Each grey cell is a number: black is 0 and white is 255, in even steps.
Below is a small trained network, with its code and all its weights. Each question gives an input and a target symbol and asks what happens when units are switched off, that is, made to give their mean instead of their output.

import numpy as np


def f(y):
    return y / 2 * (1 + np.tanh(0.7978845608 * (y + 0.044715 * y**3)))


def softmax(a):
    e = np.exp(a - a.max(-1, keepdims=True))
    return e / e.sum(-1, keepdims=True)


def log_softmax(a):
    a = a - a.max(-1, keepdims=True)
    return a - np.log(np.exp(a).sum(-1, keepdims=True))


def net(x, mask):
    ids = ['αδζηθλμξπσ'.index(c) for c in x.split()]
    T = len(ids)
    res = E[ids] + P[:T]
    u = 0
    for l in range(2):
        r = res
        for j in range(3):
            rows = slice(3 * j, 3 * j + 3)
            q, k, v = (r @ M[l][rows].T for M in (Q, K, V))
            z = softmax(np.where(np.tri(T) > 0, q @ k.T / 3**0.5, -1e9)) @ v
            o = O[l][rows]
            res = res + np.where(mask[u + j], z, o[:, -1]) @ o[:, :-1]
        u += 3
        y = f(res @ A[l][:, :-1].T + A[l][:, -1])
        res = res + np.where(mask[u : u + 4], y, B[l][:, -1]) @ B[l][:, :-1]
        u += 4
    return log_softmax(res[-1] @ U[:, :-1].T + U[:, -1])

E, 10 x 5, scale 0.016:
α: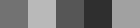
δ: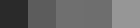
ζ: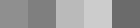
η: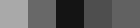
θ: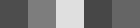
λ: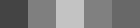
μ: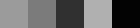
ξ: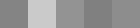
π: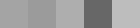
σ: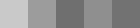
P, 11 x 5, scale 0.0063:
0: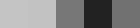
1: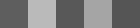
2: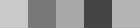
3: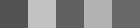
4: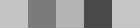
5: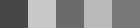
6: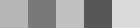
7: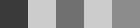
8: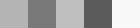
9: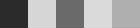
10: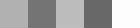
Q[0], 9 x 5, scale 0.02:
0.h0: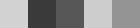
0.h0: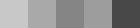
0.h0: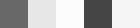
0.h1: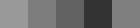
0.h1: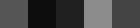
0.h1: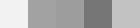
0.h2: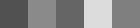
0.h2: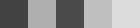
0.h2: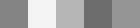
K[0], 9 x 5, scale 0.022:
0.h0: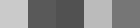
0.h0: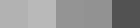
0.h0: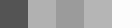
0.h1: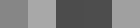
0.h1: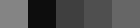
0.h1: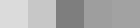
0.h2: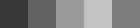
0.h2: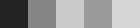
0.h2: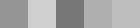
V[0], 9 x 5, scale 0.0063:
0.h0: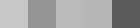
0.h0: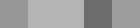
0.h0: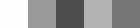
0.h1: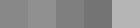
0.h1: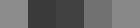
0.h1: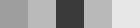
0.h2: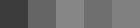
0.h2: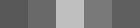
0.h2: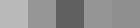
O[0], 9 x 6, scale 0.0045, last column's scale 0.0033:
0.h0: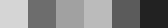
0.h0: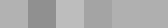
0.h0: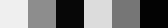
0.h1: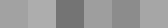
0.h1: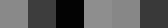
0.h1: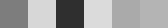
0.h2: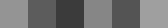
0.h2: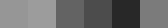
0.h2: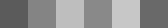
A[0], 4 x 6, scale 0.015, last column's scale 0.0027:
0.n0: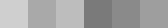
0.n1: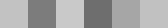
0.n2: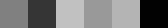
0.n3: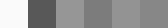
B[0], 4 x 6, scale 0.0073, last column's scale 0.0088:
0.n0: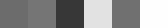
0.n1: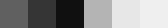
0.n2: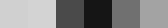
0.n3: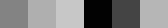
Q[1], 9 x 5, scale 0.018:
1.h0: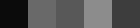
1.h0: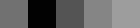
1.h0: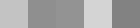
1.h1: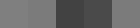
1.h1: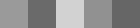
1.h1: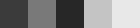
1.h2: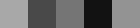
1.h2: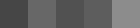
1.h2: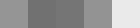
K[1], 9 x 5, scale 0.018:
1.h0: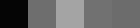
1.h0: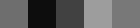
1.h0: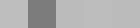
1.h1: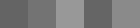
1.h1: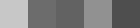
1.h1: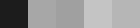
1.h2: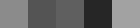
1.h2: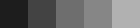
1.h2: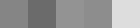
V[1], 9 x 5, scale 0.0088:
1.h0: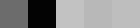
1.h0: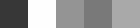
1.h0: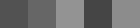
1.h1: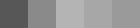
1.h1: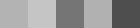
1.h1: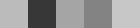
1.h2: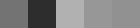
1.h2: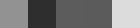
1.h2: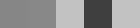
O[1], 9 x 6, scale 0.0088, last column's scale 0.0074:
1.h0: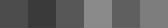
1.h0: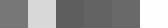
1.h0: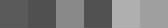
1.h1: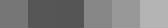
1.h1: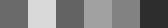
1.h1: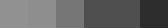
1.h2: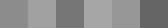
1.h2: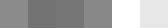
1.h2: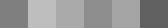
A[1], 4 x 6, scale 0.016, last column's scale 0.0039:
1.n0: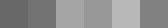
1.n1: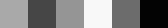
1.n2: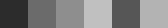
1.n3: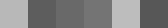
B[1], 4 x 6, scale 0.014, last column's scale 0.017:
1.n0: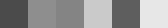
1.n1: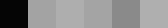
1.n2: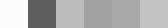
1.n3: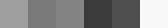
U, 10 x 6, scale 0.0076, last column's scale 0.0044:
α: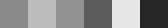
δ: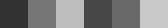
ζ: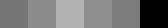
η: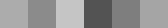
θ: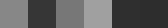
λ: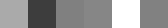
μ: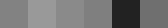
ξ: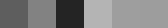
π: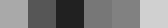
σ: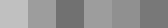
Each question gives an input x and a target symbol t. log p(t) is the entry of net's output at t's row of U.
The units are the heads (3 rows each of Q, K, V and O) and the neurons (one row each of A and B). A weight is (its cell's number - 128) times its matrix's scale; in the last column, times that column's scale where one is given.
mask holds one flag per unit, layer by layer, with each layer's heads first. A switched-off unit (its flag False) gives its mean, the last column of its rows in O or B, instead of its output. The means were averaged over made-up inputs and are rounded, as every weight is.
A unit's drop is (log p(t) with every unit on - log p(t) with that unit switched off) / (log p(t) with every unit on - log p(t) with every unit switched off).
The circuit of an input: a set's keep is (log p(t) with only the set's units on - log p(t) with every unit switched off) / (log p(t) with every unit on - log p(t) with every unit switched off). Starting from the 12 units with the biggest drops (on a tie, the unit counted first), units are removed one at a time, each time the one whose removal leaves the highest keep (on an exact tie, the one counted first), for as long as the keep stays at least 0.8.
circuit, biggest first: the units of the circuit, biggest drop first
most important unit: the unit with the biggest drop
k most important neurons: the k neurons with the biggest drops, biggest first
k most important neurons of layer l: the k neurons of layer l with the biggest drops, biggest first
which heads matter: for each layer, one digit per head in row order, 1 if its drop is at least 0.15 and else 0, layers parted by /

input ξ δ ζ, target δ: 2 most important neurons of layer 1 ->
[1.n1, 1.n2]
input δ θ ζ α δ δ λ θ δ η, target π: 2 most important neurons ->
[1.n0, 1.n1]
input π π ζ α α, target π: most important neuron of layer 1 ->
[1.n3]
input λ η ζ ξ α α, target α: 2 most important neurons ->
[0.n0, 0.n1]
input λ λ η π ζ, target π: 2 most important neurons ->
[0.n3, 0.n2]
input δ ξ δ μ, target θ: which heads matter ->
100 / 001
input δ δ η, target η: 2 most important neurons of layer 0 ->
[0.n0, 0.n1]
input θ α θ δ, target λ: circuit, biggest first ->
[0.n2, 1.n2]
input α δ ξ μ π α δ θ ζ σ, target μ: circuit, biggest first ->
[1.h2, 0.n1]
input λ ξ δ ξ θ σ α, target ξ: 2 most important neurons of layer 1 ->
[1.n0, 1.n2]
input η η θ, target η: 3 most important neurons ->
[0.n2, 1.n3, 1.n1]
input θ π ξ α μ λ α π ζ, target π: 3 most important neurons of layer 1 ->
[1.n0, 1.n3, 1.n2]
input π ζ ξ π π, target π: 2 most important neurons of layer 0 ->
[0.n1, 0.n3]
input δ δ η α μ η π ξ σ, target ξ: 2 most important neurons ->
[0.n1, 0.n0]
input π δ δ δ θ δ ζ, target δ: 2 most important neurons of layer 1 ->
[1.n1, 1.n3]
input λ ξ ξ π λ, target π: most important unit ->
0.n2
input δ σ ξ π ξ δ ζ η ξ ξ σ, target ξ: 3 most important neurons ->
[0.n0, 0.n1, 0.n3]
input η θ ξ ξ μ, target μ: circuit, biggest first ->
[0.n1, 1.h2, 1.h1]
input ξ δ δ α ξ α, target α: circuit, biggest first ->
[0.n1, 1.h0, 1.n3]
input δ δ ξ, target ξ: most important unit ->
0.h2
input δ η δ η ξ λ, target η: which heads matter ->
001 / 001
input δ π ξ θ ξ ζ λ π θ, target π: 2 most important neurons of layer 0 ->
[0.n2, 0.n1]
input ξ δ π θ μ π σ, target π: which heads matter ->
011 / 011
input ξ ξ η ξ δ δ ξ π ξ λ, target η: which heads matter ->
000 / 001
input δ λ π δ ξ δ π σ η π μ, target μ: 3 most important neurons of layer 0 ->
[0.n3, 0.n1, 0.n0]
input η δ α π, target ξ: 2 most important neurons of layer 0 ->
[0.n0, 0.n1]
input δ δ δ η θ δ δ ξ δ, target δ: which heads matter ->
100 / 000
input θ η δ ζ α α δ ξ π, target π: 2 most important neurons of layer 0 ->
[0.n3, 0.n2]
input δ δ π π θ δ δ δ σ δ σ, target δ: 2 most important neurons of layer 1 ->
[1.n1, 1.n3]
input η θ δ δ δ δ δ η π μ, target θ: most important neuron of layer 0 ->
[0.n3]
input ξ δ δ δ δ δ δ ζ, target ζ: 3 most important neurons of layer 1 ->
[1.n1, 1.n2, 1.n3]
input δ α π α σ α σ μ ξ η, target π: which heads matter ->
010 / 000
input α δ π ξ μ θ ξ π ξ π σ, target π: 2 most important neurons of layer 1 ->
[1.n0, 1.n3]
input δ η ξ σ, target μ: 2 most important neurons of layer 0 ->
[0.n1, 0.n3]
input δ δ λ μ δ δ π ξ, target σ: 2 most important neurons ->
[1.n2, 0.n1]
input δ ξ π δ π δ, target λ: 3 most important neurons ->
[1.n2, 0.n2, 1.n3]
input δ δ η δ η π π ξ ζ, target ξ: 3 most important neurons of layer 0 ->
[0.n1, 0.n0, 0.n2]
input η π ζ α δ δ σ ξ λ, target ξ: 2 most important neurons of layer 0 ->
[0.n1, 0.n3]
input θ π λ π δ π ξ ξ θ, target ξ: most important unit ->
0.n2
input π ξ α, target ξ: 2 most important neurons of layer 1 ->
[1.n2, 1.n0]
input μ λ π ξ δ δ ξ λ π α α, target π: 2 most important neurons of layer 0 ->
[0.n0, 0.n1]
